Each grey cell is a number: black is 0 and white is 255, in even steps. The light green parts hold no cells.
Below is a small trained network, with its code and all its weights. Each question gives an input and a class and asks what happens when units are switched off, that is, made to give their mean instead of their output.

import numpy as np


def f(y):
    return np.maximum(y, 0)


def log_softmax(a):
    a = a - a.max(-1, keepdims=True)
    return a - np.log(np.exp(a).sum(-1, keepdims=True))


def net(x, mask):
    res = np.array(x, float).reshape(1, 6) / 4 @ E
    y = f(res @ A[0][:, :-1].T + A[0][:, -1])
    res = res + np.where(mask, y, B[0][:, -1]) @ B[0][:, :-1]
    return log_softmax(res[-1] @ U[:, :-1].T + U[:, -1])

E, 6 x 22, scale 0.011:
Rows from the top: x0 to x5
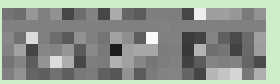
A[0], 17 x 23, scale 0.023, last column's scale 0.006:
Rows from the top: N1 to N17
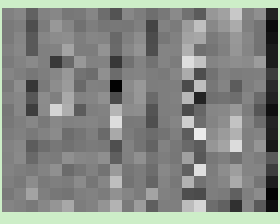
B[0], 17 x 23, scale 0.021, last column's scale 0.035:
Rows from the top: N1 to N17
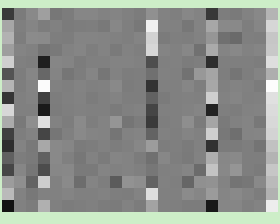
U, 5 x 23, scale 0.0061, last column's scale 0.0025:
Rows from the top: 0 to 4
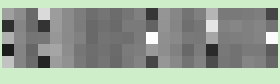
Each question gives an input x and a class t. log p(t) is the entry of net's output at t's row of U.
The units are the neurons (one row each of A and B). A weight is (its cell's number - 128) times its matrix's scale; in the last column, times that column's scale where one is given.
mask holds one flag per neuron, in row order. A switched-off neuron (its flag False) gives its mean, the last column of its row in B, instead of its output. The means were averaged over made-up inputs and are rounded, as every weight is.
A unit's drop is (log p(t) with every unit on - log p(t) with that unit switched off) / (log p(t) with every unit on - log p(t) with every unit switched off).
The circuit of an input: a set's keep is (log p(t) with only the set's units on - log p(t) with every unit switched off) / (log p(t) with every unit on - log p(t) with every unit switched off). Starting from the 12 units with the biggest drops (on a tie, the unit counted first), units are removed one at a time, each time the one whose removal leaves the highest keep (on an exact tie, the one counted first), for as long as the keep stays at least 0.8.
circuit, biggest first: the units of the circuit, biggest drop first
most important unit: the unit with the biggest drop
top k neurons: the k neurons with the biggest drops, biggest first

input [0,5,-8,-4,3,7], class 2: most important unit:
N2
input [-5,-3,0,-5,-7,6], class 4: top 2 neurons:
[N5 N17]
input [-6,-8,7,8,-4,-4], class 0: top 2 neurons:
[N7 N2]
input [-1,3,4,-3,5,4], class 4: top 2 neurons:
[N17 N2]
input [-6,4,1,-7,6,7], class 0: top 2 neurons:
[N10 N17]
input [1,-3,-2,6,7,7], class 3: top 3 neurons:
[N12 N1 N5]
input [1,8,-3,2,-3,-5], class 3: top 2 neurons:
[N17 N9]
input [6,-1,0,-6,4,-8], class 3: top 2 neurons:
[N17 N7]
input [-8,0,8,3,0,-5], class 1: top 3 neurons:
[N8 N2 N3]
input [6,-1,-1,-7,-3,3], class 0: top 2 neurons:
[N10 N15]
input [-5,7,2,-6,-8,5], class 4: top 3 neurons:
[N5 N7 N17]
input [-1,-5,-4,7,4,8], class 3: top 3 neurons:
[N12 N1 N10]
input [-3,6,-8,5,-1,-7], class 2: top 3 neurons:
[N3 N4 N2]
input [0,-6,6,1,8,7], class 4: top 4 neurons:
[N9 N17 N2 N4]
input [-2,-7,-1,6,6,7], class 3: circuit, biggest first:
[N12]
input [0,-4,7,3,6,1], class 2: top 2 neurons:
[N16 N5]
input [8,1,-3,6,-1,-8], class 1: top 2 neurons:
[N11 N14]
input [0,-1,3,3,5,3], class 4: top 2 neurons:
[N17 N2]
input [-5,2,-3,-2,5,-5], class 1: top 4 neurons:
[N8 N5 N12 N1]
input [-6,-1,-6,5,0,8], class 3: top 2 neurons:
[N12 N1]
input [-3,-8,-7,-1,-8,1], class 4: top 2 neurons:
[N5 N16]
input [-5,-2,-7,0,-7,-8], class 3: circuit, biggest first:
[N17]
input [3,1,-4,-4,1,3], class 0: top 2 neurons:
[N10 N17]
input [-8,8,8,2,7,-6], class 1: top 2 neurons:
[N8 N2]
